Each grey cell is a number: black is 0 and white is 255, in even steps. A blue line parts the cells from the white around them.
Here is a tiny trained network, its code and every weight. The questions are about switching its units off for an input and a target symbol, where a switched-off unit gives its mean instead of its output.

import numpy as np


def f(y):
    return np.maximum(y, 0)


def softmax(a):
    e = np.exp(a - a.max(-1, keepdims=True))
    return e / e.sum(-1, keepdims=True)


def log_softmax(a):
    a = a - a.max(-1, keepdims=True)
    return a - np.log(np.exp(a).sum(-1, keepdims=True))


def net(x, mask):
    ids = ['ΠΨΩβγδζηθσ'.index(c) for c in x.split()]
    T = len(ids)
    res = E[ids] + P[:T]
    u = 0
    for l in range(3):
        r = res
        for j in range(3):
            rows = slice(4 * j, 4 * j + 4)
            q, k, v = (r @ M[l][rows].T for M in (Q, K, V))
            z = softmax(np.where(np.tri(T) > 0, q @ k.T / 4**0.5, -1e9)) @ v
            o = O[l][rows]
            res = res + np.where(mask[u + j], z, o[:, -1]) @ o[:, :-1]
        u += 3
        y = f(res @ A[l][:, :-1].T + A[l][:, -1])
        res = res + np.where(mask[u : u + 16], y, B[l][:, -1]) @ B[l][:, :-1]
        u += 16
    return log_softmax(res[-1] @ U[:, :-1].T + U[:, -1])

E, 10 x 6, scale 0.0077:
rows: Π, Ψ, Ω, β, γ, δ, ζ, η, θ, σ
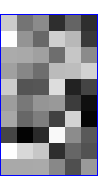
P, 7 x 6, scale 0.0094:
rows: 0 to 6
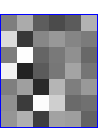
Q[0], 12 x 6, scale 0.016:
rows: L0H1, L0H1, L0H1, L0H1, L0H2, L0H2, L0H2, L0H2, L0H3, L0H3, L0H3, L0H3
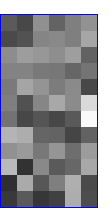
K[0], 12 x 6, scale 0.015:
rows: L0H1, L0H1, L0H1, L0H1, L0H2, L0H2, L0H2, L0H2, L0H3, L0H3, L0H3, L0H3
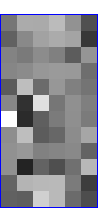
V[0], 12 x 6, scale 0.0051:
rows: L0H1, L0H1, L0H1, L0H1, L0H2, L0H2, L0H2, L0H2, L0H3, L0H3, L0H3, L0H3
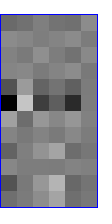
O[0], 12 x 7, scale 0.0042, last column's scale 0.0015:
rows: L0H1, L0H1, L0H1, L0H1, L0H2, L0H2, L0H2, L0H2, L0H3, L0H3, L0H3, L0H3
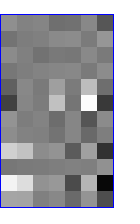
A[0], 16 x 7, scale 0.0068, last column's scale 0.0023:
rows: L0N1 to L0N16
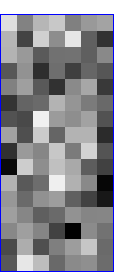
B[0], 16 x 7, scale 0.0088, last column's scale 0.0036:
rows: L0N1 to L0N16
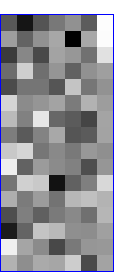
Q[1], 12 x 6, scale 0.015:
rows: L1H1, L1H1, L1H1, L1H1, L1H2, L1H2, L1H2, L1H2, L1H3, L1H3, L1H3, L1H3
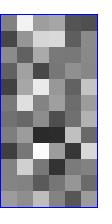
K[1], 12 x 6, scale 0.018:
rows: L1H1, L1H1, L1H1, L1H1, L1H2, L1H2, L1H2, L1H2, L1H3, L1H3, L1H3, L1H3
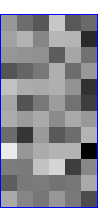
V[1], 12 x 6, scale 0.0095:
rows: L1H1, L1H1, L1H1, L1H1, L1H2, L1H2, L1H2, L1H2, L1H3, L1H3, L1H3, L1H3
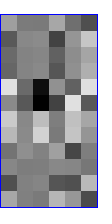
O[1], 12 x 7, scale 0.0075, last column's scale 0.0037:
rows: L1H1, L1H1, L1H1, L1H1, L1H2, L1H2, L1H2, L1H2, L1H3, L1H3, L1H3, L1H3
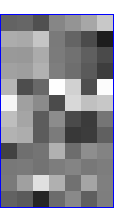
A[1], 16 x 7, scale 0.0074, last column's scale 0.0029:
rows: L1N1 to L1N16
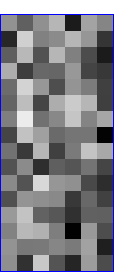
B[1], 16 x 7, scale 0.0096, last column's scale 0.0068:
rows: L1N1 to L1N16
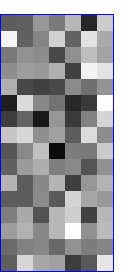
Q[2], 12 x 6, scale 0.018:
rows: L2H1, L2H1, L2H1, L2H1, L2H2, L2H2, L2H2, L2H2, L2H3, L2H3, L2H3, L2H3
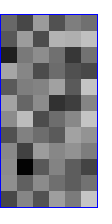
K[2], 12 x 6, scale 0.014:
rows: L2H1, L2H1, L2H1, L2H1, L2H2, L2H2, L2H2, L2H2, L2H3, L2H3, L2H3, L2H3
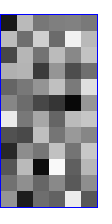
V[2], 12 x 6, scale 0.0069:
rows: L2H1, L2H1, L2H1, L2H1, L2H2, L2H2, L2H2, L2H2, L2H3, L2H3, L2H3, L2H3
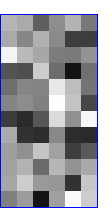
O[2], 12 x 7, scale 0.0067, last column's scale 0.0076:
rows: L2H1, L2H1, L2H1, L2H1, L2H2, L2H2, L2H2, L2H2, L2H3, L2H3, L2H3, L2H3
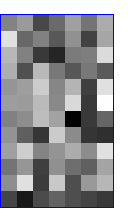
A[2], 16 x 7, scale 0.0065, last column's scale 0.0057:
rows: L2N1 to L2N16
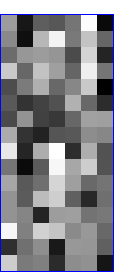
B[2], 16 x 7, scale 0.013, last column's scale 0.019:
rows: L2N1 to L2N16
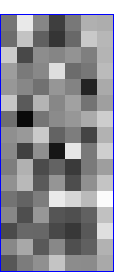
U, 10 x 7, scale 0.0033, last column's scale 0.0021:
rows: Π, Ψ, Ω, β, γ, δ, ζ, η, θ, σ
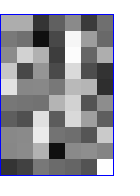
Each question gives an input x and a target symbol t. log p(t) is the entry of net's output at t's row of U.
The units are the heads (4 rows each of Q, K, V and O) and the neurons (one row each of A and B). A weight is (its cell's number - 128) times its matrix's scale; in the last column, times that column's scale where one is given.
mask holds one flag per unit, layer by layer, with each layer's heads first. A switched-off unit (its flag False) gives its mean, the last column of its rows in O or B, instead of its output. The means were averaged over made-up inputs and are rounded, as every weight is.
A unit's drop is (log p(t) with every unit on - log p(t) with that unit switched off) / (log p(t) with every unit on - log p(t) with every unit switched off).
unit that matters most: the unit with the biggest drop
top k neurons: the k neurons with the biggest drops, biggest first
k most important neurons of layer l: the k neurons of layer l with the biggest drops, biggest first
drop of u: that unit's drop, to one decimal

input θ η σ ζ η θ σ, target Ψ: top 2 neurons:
(L0N14; L1N6)
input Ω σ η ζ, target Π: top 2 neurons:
(L0N2; L0N5)
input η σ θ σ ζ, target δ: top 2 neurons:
(L2N12; L1N6)
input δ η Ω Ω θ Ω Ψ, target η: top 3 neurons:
(L0N14; L1N6; L1N14)
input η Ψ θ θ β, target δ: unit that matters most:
L2H2
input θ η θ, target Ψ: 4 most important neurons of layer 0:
(L0N14; L0N2; L0N5; L0N16)
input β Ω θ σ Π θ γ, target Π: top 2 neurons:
(L1N6; L1N16)
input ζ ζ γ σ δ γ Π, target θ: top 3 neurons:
(L2N1; L0N11; L2N8)
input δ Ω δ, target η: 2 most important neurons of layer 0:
(L0N14; L0N1)
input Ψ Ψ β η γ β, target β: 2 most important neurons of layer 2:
(L2N9; L2N8)
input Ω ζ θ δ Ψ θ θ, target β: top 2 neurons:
(L1N16; L2N6)
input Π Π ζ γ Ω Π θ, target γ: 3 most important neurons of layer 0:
(L0N14; L0N2; L0N5)
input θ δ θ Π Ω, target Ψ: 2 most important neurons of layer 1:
(L1N6; L1N8)
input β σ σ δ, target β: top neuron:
(L2N9)
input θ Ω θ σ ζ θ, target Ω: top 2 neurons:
(L0N16; L1N13)
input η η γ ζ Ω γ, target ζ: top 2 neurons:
(L2N12; L2N9)
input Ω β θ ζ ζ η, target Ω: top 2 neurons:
(L0N16; L1N13)
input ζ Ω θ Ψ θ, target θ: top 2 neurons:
(L2N1; L2N8)
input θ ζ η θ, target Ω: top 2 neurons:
(L0N14; L1N13)
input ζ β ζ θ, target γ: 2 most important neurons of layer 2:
(L2N4; L2N3)
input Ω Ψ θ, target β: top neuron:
(L2N6)
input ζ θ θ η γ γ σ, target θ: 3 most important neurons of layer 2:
(L2N1; L2N8; L2N12)
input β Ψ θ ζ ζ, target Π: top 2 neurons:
(L1N6; L1N7)
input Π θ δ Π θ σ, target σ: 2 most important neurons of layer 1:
(L1N9; L1N16)
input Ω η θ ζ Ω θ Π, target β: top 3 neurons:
(L1N16; L2N6; L0N2)
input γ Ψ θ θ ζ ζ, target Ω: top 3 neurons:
(L0N16; L0N2; L1N13)
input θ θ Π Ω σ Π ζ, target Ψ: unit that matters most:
L0N14
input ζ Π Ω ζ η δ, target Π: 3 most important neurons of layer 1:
(L1N4; L1N16; L1N13)
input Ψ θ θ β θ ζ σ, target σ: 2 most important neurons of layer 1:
(L1N16; L1N6)
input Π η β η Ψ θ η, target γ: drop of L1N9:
0.1
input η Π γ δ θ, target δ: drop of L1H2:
0.7
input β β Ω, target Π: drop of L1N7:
0.2
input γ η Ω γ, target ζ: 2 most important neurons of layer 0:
(L0N14; L0N11)
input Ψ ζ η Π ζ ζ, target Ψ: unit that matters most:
L2N9
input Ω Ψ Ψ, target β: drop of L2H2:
0.1
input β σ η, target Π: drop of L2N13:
0.0
